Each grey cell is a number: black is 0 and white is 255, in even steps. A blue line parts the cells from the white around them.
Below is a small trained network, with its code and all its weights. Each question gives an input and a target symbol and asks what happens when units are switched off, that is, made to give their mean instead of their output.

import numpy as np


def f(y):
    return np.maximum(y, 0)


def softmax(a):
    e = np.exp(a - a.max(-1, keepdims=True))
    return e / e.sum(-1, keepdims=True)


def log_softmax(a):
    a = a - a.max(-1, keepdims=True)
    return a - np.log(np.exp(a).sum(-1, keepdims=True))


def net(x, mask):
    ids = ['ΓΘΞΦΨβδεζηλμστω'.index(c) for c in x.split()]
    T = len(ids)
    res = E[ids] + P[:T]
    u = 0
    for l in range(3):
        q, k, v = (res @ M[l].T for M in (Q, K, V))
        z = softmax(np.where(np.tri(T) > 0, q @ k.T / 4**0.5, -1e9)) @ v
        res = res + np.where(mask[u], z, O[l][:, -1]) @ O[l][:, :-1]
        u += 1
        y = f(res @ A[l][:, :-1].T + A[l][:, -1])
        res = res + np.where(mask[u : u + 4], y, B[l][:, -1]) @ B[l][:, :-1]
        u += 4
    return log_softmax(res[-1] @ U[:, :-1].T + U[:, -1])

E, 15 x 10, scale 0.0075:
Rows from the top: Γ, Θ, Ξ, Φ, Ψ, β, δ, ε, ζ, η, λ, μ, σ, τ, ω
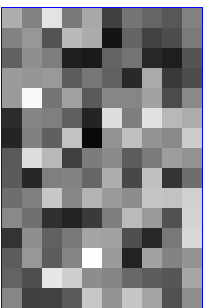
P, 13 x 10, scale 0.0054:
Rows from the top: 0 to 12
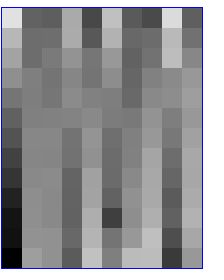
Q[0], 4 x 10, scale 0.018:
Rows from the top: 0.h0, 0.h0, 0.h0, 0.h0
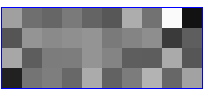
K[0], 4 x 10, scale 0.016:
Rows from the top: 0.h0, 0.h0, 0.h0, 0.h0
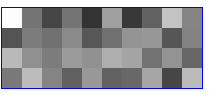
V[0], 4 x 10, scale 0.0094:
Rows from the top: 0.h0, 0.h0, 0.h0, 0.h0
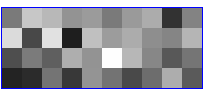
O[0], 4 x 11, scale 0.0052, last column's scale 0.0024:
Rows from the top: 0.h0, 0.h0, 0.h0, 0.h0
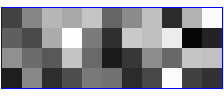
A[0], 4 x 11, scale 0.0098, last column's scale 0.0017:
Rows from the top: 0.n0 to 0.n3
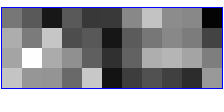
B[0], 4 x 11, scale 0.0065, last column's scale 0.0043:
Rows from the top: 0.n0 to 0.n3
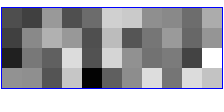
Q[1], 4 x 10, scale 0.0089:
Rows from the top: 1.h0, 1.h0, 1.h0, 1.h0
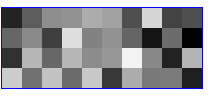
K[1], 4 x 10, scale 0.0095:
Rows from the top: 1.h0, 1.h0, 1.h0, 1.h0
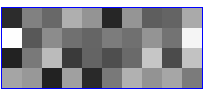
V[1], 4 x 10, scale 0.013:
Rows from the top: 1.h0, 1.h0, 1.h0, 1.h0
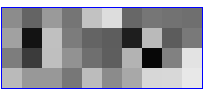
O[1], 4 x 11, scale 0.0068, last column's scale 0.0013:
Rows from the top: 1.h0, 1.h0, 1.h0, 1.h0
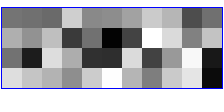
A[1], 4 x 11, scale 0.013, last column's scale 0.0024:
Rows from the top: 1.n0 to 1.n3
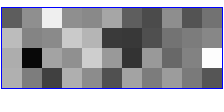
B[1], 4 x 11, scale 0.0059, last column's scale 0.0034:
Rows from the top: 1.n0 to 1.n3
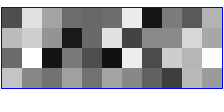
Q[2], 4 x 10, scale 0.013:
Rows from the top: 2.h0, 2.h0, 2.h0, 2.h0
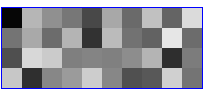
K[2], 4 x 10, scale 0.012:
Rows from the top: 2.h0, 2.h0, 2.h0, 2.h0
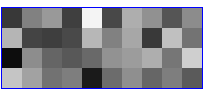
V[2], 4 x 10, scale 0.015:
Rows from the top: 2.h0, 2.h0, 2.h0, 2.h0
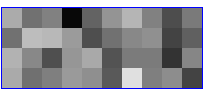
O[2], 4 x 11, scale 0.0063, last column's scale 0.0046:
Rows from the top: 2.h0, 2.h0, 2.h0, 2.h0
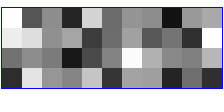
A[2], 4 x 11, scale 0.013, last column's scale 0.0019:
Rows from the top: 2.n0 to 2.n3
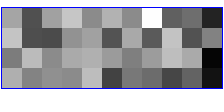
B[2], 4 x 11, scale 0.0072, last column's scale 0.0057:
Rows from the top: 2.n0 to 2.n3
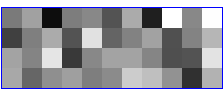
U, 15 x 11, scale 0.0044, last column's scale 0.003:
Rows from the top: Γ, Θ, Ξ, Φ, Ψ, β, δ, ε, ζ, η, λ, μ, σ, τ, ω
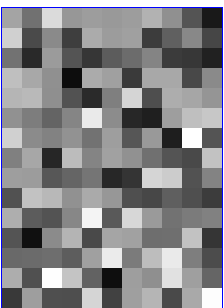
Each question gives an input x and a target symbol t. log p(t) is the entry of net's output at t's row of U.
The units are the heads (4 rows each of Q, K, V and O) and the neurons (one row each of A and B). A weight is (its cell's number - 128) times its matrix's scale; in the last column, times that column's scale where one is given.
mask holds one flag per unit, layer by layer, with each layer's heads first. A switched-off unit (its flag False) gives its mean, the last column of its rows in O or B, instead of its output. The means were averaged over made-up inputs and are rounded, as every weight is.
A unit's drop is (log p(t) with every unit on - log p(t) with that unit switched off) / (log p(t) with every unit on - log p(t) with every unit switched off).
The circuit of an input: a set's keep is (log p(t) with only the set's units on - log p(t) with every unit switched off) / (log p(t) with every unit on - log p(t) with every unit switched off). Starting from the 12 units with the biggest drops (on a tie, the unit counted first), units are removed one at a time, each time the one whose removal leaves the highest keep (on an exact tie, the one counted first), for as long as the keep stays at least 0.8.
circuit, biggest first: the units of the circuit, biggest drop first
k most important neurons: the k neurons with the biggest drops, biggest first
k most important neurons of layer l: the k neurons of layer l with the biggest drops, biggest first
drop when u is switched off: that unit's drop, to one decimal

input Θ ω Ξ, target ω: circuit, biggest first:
(2.h0, 0.n3, 1.n2)
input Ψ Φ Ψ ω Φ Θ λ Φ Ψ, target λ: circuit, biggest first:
(0.n0, 2.h0, 2.n3)
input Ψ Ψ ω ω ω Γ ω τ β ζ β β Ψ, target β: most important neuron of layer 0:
(0.n0)
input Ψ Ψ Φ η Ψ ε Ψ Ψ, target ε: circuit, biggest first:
(0.n2, 0.h0, 1.h0, 2.h0)
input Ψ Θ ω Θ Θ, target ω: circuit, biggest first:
(2.h0, 0.n3)
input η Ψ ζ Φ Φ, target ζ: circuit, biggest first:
(1.h0, 0.n3)
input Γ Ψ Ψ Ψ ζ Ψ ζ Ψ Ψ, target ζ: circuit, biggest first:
(1.h0, 0.n2)
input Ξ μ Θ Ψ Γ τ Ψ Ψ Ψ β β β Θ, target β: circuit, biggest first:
(2.h0, 1.h0)
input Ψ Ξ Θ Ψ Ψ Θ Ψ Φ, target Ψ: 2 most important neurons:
(0.n3, 2.n0)
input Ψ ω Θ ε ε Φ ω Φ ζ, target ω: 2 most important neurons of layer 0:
(0.n2, 0.n3)
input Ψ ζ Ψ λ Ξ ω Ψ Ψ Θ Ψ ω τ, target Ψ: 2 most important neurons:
(1.n2, 1.n0)
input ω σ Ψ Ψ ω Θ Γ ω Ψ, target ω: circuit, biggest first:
(2.h0, 0.h0)
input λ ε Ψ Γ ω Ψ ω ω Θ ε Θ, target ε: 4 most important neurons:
(0.n3, 1.n2, 1.n0, 2.n3)
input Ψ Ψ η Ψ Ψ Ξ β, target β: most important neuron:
(0.n3)
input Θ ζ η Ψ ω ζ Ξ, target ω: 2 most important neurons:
(0.n3, 1.n2)
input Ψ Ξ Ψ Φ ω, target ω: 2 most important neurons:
(2.n1, 1.n2)
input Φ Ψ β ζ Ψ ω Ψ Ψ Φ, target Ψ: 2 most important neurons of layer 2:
(2.n0, 2.n1)
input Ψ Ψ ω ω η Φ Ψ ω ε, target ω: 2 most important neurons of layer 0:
(0.n2, 0.n3)
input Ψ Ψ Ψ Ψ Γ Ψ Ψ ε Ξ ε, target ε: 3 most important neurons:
(1.n0, 0.n2, 2.n2)
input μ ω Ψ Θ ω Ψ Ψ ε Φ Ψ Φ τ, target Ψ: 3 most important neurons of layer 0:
(0.n2, 0.n0, 0.n3)
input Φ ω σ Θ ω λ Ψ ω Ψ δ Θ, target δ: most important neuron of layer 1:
(1.n2)
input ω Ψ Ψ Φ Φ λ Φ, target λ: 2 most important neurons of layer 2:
(2.n3, 2.n0)
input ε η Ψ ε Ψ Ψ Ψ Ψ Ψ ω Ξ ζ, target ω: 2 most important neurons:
(1.n2, 0.n3)
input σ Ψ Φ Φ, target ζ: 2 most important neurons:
(0.n1, 2.n2)
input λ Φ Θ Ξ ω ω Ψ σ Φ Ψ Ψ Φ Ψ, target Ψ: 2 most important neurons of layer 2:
(2.n0, 2.n1)
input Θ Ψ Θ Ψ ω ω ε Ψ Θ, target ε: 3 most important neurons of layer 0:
(0.n3, 0.n2, 0.n1)
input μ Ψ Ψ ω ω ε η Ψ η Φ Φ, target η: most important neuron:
(2.n2)
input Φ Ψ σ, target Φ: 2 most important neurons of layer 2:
(2.n2, 2.n0)
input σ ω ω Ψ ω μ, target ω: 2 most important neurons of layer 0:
(0.n2, 0.n3)
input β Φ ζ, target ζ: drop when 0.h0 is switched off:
0.1
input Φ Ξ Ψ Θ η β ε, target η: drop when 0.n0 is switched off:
-0.1
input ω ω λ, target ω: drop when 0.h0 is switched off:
0.2
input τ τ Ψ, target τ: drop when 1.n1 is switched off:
0.1
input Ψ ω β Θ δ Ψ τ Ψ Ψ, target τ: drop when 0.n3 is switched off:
0.0
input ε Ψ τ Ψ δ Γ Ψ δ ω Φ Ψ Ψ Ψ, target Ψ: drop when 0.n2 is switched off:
-0.1
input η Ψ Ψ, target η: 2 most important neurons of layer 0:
(0.n2, 0.n3)
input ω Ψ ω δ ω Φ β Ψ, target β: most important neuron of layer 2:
(2.n0)
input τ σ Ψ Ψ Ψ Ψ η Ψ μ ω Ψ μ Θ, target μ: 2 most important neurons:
(0.n3, 1.n2)
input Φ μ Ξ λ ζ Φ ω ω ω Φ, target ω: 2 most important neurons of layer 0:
(0.n2, 0.n0)
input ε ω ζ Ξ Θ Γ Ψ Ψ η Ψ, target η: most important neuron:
(2.n2)
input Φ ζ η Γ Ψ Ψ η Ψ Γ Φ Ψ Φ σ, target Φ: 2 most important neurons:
(2.n2, 0.n2)
